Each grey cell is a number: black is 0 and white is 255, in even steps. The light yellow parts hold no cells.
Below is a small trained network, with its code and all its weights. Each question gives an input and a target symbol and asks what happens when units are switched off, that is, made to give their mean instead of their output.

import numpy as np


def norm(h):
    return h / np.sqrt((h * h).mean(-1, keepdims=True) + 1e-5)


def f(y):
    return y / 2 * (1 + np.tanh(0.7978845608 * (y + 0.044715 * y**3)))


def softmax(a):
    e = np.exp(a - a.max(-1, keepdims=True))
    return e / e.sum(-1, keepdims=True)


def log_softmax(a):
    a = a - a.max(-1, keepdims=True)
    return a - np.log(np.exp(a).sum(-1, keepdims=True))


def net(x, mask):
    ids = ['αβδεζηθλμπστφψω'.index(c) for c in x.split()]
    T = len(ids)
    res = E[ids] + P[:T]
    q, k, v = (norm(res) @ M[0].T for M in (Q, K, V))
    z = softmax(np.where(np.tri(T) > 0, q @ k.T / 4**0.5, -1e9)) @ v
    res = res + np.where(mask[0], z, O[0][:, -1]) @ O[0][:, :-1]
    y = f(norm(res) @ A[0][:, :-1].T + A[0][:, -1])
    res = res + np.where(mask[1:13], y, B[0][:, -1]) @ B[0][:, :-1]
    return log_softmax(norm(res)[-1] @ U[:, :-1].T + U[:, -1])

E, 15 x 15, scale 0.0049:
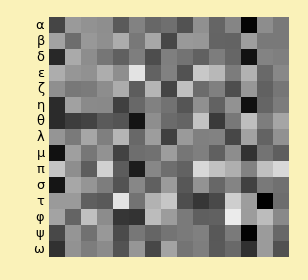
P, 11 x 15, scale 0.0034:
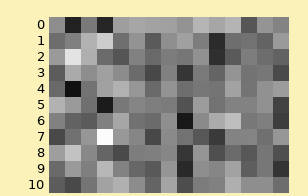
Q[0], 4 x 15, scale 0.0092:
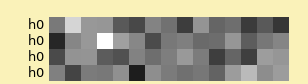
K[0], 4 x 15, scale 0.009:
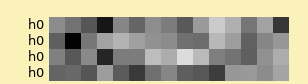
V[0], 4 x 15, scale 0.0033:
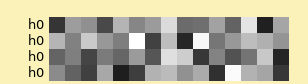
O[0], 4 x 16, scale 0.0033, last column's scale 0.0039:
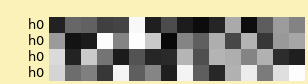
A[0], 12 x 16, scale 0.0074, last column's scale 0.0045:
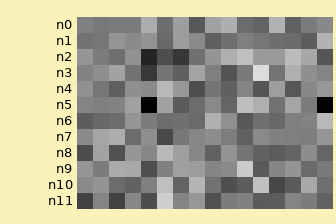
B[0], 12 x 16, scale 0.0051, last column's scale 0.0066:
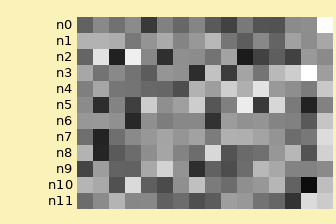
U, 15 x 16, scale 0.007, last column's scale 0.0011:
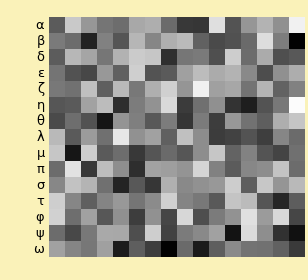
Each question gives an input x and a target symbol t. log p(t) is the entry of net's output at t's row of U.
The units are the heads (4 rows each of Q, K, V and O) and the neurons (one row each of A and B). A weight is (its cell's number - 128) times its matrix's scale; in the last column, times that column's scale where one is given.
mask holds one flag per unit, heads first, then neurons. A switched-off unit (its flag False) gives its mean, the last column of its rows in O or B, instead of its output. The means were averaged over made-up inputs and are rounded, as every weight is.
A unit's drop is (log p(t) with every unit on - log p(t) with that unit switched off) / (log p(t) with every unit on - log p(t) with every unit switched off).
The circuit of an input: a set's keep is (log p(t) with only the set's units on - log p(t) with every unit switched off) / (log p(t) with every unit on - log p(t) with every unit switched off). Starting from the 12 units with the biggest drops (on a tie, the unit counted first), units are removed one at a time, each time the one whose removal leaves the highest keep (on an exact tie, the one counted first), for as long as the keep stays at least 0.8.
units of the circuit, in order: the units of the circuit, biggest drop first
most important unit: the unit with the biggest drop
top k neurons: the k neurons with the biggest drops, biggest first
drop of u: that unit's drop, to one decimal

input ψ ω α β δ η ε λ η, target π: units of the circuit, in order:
[h0 n2]
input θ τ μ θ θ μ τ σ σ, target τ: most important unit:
n10
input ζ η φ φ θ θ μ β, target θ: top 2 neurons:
[n0 n10]
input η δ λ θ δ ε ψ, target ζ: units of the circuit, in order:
[h0 n0]
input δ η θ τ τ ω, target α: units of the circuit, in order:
[h0 n3 n5 n9]
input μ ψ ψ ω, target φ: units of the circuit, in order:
[n3 h0]
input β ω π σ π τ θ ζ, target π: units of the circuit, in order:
[h0 n4 n0]
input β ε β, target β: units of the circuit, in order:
[h0 n0 n8]
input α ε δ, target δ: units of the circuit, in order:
[h0 n9 n0]
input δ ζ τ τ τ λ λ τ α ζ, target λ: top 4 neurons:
[n8 n11 n0 n1]
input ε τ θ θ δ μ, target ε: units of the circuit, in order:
[h0 n4]
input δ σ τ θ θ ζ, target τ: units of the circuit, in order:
[h0 n10]
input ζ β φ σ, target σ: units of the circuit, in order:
[h0 n3]
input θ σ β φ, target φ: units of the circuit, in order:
[n3]
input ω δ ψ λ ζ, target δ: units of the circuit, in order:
[h0 n9]
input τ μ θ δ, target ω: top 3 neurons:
[n10 n3 n11]
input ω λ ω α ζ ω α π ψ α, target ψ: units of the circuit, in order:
[h0 n5 n2]
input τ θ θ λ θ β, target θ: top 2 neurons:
[n0 n8]
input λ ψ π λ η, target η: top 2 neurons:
[n11 n10]
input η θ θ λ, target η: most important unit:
n0
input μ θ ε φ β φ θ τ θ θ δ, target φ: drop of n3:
0.8
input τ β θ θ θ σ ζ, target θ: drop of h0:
0.8
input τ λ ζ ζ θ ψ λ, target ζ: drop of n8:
0.0
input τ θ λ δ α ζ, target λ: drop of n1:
0.1
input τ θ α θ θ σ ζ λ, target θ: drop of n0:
0.1
